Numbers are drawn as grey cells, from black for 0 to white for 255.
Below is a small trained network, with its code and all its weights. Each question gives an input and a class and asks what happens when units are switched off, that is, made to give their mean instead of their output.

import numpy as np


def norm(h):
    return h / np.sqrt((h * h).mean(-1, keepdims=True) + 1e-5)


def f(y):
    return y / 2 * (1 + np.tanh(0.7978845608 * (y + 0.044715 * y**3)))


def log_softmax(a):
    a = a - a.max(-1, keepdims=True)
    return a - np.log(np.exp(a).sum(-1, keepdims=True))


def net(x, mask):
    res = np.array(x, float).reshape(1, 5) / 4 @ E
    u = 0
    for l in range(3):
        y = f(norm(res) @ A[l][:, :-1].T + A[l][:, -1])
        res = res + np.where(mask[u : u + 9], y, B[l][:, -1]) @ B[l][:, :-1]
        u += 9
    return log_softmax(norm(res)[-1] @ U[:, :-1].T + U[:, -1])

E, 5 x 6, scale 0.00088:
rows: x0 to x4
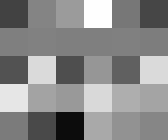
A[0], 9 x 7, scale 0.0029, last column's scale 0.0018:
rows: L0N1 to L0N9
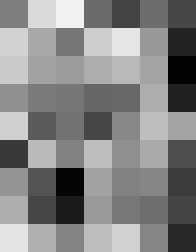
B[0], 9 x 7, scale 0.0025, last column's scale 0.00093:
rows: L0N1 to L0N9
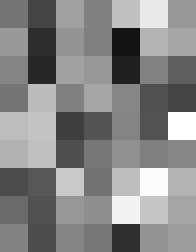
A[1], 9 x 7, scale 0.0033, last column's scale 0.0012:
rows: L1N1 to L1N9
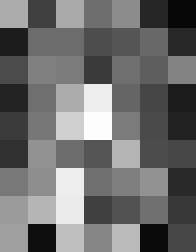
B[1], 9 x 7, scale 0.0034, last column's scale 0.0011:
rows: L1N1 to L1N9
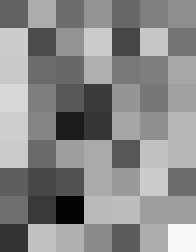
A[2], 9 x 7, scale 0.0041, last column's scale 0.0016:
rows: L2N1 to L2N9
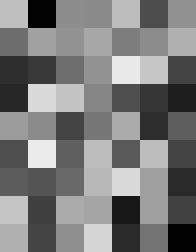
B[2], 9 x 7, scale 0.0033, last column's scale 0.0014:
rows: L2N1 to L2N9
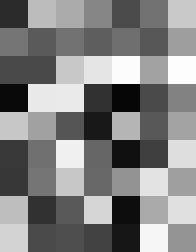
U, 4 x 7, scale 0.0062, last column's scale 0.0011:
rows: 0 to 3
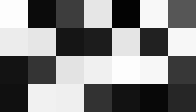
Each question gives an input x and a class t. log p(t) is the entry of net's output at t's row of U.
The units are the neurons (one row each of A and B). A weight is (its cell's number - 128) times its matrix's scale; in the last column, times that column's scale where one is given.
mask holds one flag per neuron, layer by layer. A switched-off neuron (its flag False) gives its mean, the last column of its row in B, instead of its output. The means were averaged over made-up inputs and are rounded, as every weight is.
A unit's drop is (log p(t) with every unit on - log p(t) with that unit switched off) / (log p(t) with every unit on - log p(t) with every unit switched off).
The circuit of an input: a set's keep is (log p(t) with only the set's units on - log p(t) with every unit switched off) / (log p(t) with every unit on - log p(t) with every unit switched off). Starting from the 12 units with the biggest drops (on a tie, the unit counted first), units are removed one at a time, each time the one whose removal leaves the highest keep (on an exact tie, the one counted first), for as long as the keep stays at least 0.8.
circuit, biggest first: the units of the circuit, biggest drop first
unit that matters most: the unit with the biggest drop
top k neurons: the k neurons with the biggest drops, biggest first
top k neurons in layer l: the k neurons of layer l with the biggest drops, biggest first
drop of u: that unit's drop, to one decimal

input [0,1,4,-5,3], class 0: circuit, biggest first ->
(L1N2)
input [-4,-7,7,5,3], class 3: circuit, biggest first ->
(L1N6, L2N6)
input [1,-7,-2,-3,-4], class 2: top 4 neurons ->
(L0N1, L1N8, L1N7, L2N3)
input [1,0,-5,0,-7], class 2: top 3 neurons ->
(L1N8, L1N7, L0N1)
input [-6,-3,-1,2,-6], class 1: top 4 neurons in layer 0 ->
(L0N5, L0N7, L0N8, L0N2)
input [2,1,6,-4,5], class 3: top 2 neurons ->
(L2N6, L1N8)
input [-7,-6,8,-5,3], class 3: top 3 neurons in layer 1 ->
(L1N5, L1N4, L1N8)
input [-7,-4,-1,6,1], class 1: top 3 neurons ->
(L0N5, L1N6, L1N2)
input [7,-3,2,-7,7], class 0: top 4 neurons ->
(L1N2, L1N6, L0N1, L1N8)
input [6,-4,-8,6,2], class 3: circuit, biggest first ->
(L1N9, L2N4)
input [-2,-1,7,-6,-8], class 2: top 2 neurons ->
(L0N1, L1N8)
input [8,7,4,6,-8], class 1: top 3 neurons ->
(L1N5, L1N4, L0N7)
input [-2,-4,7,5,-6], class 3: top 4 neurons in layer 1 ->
(L1N6, L1N2, L1N5, L1N3)
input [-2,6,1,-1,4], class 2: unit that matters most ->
L0N7
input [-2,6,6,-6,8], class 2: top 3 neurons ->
(L0N7, L1N9, L0N8)
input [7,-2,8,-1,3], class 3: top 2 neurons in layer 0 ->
(L0N6, L0N3)
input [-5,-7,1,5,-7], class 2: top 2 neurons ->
(L1N8, L0N1)
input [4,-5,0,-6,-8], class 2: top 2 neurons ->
(L0N1, L1N8)
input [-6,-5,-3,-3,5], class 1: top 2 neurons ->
(L0N5, L0N1)
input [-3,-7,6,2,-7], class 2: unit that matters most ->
L0N1
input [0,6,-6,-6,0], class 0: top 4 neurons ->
(L1N2, L1N6, L1N3, L2N8)
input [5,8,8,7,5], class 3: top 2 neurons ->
(L2N6, L1N6)
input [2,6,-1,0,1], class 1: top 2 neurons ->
(L0N5, L1N5)
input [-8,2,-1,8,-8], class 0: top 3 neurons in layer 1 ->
(L1N5, L1N4, L1N7)
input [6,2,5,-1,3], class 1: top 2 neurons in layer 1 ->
(L1N9, L1N4)
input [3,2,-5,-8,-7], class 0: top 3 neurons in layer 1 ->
(L1N2, L1N6, L1N3)
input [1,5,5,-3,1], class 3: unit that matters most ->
L0N6
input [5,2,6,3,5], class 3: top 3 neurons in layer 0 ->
(L0N6, L0N1, L0N7)
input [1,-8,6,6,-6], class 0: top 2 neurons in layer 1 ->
(L1N9, L1N1)
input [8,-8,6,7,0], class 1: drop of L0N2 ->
-0.1
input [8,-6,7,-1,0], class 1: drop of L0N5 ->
0.2
